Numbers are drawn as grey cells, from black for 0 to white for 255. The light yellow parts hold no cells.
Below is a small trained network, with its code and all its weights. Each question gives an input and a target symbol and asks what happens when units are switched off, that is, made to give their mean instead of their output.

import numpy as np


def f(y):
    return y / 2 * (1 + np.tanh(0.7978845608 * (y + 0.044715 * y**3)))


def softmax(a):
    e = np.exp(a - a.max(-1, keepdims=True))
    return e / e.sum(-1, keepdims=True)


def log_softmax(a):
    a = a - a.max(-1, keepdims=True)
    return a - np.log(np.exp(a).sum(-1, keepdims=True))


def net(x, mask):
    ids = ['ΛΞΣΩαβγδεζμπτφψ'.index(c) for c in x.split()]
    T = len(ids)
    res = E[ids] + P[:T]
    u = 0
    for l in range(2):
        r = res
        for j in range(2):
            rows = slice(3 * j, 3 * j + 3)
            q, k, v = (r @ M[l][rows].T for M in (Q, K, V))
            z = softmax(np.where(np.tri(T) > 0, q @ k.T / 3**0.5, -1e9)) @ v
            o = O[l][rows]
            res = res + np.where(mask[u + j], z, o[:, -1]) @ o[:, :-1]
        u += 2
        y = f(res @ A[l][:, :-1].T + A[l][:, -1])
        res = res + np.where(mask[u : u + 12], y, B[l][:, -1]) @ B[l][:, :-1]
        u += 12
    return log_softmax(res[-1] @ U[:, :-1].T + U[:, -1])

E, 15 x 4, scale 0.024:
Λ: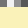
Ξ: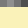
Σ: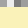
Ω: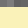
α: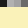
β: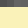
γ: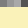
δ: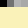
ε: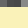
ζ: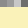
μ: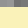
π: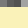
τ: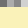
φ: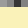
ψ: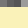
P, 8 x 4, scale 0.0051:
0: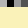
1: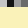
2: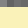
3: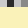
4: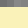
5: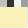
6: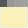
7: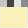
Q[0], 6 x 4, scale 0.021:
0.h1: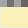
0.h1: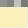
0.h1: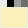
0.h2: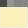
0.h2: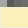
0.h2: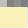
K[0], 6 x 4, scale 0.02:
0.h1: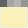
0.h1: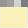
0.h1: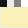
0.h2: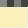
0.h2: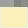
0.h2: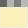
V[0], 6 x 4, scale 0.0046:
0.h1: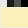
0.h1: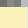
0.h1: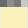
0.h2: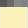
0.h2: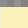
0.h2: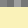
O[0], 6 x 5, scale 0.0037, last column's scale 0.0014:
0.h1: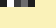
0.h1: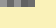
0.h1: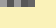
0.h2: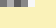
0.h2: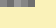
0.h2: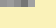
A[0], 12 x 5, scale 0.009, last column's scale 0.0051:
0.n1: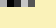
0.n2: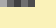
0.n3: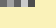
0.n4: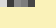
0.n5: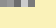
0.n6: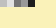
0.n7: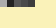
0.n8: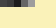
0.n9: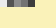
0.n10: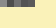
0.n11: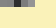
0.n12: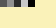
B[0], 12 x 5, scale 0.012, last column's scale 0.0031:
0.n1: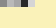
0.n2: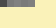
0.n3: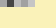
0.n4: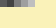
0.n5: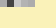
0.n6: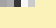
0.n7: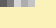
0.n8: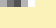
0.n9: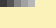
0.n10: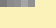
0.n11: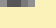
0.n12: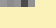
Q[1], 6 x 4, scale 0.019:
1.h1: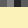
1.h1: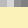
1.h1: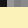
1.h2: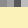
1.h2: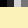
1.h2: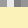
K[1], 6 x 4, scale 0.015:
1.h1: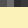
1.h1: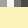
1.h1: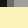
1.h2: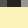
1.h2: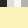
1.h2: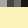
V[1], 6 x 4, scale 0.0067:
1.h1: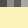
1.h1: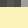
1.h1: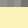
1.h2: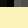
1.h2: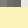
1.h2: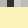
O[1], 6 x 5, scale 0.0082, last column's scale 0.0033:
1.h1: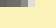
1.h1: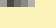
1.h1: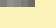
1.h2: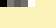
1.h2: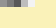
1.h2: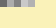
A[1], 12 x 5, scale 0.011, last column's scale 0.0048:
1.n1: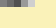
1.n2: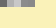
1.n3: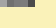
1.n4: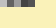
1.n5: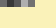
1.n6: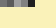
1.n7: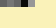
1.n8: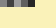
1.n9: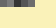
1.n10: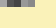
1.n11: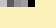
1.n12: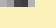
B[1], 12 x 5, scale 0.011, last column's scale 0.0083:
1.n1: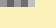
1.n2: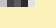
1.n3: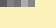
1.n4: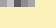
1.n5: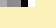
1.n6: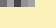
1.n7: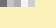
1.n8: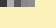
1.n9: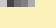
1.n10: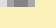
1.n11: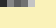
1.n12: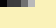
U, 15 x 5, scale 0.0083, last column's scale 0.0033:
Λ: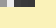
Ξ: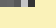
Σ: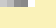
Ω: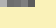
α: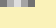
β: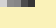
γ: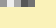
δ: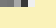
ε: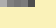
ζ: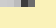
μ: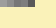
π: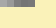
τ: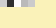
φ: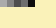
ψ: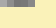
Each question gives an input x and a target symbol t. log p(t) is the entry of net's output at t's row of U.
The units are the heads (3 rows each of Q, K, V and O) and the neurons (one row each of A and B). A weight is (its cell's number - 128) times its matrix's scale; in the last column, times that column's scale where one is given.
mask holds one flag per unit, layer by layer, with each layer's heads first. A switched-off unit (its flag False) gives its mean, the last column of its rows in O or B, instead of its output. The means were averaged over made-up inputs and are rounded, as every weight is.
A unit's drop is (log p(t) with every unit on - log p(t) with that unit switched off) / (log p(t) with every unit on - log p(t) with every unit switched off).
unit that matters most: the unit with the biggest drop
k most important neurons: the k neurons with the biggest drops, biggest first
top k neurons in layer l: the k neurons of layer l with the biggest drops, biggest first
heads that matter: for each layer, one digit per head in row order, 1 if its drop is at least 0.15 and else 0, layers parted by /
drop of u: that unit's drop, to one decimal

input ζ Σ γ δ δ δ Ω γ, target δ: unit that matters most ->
0.h1
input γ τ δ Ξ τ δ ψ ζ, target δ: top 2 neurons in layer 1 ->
1.n7; 1.n5
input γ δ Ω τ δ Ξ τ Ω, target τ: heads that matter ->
10 / 01
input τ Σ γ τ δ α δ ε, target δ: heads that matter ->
10 / 00
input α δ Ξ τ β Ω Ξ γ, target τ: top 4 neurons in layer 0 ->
0.n5; 0.n3; 0.n1; 0.n9
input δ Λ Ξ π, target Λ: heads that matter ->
00 / 01
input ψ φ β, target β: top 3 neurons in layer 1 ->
1.n5; 1.n10; 1.n9
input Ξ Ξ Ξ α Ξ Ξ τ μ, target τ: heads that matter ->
10 / 01
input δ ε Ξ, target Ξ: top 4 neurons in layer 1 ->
1.n12; 1.n7; 1.n5; 1.n2
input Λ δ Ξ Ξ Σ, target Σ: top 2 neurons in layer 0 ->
0.n6; 0.n1
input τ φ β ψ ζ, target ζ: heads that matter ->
00 / 11
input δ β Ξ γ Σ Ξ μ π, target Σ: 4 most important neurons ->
1.n4; 0.n6; 1.n10; 0.n1
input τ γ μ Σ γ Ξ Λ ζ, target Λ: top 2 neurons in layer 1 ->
1.n4; 1.n11
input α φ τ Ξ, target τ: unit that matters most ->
1.h2
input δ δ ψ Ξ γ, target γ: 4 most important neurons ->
1.n7; 0.n6; 0.n8; 1.n4
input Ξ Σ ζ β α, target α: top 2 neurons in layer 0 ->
0.n6; 0.n5
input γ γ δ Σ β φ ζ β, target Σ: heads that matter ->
00 / 01
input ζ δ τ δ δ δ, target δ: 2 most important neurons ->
1.n5; 1.n7
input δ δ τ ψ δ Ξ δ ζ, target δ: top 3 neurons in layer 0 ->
0.n9; 0.n4; 0.n6
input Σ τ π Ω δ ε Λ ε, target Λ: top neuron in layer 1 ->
1.n4
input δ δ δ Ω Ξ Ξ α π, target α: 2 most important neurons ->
0.n1; 1.n7
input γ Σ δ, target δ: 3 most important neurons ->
1.n5; 1.n7; 0.n6
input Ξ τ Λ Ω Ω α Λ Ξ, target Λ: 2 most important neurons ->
0.n6; 1.n4
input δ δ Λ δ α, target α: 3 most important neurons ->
1.n7; 0.n6; 1.n5
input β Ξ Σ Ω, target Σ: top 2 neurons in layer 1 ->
1.n10; 1.n4
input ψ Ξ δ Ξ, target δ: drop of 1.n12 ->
-0.1
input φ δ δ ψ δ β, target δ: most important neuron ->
0.n7
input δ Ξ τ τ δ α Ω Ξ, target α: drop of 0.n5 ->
0.2
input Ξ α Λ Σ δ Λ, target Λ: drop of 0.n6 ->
0.4
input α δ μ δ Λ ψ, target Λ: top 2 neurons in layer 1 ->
1.n4; 1.n8
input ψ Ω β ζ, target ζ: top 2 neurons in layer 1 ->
1.n12; 1.n2
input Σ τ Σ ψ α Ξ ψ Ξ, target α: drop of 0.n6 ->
0.2
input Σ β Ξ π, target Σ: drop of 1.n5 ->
0.1
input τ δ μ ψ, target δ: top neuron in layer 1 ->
1.n7
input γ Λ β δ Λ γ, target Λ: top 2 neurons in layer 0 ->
0.n6; 0.n8
